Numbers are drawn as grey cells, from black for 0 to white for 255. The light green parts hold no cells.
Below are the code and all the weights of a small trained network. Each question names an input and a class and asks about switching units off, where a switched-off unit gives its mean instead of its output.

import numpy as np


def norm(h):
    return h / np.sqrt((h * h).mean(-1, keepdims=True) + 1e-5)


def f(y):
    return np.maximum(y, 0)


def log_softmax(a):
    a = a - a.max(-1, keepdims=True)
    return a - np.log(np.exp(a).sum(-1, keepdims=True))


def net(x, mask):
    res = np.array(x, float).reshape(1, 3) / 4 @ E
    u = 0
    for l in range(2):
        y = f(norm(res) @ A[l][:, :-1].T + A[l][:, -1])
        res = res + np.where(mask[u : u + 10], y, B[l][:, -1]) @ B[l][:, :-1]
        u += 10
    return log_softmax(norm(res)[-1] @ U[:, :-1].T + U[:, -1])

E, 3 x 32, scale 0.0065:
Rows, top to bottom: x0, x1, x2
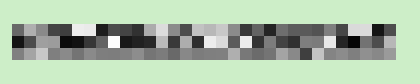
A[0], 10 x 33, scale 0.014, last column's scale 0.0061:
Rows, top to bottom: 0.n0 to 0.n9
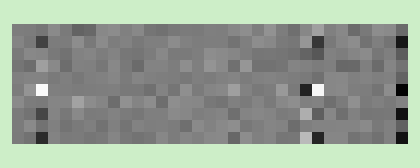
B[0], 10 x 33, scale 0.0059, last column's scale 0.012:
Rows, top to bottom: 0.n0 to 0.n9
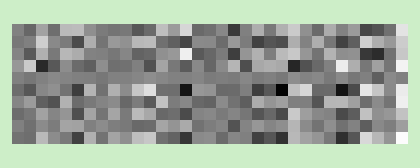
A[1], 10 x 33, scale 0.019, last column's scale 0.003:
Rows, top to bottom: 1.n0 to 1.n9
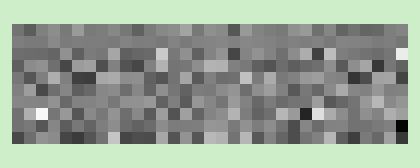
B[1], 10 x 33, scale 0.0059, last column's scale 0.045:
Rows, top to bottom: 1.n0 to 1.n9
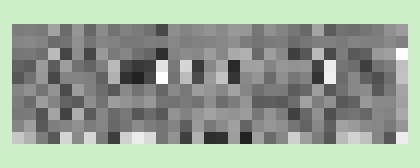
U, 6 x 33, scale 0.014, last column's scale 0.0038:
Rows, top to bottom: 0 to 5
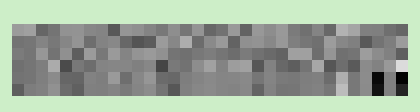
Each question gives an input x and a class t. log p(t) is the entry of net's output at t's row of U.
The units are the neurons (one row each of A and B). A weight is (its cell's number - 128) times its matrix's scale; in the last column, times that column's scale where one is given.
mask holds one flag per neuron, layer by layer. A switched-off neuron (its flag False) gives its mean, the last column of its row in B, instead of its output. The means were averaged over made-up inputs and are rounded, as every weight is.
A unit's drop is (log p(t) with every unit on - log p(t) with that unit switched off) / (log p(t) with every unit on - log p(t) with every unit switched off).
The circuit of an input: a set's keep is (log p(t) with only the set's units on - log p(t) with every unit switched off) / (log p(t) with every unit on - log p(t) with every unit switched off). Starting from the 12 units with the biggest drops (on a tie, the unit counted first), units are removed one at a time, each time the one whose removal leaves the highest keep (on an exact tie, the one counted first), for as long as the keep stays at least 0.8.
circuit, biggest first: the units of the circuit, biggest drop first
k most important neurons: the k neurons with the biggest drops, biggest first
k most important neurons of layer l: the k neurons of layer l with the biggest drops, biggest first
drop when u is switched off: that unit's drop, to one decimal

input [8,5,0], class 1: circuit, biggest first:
(1.n3)
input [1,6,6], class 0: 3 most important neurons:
(1.n9 0.n3 0.n9)
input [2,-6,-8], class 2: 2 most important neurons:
(0.n1 1.n2)
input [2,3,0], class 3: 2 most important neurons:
(1.n2 0.n2)
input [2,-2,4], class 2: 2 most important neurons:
(0.n5 1.n2)
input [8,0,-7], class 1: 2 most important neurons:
(1.n3 1.n9)
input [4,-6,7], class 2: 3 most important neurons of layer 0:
(0.n5 0.n3 0.n0)
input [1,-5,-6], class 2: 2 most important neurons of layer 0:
(0.n1 0.n3)
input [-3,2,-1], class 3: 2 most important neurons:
(0.n0 1.n2)
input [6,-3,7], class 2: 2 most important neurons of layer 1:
(1.n4 1.n2)
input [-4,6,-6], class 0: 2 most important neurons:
(1.n9 0.n5)
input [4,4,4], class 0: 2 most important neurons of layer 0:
(0.n9 0.n0)
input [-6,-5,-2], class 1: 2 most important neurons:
(1.n9 0.n3)
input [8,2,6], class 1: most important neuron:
(1.n3)
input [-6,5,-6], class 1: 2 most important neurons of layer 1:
(1.n4 1.n2)
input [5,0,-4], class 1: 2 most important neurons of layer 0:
(0.n5 0.n2)
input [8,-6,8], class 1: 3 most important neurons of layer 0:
(0.n9 0.n1 0.n7)
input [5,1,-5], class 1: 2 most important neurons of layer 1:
(1.n9 1.n3)
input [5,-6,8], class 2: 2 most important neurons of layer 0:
(0.n5 0.n3)
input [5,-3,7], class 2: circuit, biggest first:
(0.n5)
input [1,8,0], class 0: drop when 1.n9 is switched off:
0.6
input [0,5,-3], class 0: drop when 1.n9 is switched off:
0.7
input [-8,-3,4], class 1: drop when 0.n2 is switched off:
0.0
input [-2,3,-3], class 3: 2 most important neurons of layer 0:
(0.n0 0.n5)
